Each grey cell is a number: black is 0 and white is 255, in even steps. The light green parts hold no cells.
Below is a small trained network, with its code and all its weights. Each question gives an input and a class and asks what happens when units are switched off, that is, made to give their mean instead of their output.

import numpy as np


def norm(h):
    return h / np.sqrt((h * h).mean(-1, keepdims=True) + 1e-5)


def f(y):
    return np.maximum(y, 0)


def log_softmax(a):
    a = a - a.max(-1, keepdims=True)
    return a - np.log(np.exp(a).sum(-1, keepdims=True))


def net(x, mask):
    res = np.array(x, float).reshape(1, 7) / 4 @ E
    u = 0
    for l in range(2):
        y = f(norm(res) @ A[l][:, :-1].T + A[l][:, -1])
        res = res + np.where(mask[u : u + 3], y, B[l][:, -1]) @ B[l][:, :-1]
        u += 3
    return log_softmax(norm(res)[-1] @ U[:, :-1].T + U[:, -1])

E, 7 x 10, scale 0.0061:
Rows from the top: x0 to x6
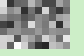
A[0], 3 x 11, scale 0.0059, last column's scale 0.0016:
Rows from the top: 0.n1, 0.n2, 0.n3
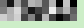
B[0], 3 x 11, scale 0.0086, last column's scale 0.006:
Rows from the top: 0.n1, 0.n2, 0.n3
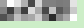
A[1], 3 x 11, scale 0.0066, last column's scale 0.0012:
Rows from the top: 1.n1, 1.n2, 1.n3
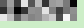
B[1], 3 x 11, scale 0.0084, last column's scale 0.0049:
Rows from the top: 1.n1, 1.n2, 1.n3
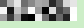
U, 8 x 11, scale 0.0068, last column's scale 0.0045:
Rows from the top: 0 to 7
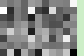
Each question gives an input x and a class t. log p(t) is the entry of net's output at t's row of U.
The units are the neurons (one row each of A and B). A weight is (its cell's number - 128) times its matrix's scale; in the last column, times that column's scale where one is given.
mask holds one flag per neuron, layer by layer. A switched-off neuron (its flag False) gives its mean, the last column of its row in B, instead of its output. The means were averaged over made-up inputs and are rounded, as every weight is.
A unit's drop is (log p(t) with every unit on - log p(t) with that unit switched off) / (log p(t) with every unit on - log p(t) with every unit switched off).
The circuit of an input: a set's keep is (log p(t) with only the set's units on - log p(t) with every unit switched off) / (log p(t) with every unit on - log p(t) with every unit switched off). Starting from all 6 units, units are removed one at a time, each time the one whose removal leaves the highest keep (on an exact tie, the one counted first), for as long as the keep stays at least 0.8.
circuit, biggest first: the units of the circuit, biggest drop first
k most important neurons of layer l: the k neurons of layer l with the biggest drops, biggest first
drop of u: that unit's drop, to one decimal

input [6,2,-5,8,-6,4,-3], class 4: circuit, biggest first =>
[0.n1, 1.n2]
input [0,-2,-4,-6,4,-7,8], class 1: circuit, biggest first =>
[0.n2, 1.n3]
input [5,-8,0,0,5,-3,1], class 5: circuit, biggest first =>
[1.n1, 1.n3, 1.n2]
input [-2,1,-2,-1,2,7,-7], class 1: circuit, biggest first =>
[1.n2]
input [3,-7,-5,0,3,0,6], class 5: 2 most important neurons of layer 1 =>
[1.n1, 1.n2]
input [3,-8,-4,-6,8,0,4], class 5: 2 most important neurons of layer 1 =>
[1.n1, 1.n3]
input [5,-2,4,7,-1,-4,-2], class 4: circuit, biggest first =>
[0.n1, 1.n2]
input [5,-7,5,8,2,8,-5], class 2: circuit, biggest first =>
[1.n3, 0.n3]
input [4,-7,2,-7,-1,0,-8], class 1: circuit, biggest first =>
[1.n2, 0.n1]
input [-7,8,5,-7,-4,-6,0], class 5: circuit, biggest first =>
[0.n3, 1.n3]
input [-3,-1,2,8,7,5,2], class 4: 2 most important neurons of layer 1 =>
[1.n2, 1.n3]
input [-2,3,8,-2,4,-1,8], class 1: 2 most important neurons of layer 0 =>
[0.n2, 0.n1]
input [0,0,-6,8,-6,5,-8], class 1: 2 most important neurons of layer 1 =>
[1.n2, 1.n1]
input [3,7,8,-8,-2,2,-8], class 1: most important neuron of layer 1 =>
[1.n2]
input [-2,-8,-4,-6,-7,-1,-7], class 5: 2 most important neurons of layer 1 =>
[1.n1, 1.n3]
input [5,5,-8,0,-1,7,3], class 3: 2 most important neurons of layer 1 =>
[1.n3, 1.n2]
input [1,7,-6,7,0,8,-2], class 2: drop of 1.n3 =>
0.9
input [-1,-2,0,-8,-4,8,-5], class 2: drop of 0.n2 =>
0.0
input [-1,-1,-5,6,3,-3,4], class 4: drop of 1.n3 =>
-0.1
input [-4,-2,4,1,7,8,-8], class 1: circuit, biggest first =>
[1.n2]
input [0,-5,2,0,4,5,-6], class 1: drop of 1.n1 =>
-0.1
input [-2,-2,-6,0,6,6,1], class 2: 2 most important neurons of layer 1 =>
[1.n3, 1.n2]
